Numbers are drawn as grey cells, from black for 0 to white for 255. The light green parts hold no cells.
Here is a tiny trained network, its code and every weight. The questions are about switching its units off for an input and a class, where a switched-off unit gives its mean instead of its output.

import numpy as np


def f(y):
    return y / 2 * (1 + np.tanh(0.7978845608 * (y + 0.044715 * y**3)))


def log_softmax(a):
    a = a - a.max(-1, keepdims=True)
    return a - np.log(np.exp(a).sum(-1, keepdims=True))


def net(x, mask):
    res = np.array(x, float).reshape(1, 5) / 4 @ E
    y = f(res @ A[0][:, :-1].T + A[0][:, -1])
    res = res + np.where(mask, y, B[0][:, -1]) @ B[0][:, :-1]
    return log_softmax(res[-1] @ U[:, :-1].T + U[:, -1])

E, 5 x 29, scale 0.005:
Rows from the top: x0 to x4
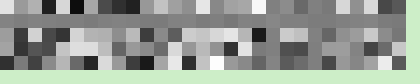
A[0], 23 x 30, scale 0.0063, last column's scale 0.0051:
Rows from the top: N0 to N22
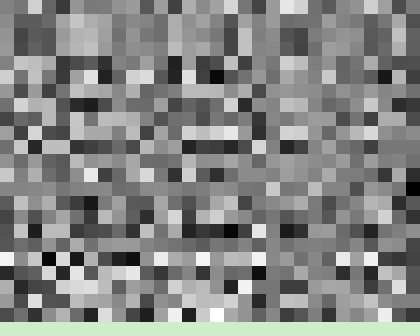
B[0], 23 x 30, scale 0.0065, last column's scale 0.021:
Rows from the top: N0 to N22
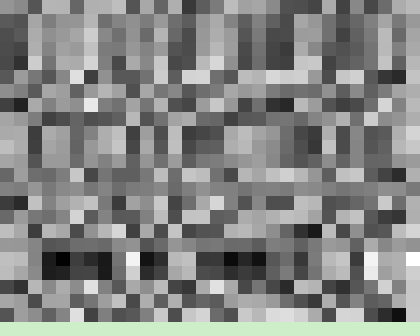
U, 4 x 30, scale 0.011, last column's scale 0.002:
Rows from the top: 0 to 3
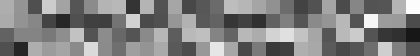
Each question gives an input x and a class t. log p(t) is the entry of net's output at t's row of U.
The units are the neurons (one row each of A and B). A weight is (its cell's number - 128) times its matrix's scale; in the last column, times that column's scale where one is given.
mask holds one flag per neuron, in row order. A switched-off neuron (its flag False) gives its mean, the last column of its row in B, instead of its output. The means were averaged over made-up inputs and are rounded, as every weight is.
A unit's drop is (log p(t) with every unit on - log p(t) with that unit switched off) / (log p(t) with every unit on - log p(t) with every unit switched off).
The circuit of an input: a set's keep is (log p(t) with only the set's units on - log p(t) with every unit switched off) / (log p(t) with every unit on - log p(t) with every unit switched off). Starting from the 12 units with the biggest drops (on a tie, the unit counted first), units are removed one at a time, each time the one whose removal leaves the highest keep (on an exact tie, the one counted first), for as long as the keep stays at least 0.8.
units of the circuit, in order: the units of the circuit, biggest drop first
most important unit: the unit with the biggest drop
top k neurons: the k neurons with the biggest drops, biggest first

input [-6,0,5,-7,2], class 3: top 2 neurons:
(N18; N14)
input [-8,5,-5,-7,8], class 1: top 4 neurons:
(N19; N8; N5; N17)
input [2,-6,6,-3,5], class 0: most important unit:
N9
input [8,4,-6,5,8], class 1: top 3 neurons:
(N18; N5; N12)
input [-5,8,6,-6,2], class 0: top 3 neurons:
(N18; N9; N0)
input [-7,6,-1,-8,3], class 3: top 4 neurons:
(N18; N14; N7; N4)
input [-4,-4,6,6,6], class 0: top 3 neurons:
(N9; N21; N5)
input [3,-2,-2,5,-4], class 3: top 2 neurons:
(N20; N22)
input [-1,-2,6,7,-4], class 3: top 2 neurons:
(N20; N16)
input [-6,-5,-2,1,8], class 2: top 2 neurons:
(N22; N18)
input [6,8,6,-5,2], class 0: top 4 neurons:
(N0; N9; N19; N21)
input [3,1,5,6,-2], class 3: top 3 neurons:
(N20; N16; N3)
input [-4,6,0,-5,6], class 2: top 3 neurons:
(N18; N22; N15)
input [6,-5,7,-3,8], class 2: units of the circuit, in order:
(N22)
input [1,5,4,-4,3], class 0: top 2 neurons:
(N20; N9)
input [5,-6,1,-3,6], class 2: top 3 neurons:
(N22; N19; N15)
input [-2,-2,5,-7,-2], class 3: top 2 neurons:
(N4; N7)
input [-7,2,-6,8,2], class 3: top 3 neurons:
(N18; N20; N2)
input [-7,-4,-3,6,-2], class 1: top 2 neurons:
(N19; N8)
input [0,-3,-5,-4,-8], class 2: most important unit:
N5
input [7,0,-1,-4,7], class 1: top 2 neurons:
(N18; N5)
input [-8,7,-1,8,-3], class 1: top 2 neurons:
(N19; N8)
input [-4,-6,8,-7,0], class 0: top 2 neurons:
(N9; N0)
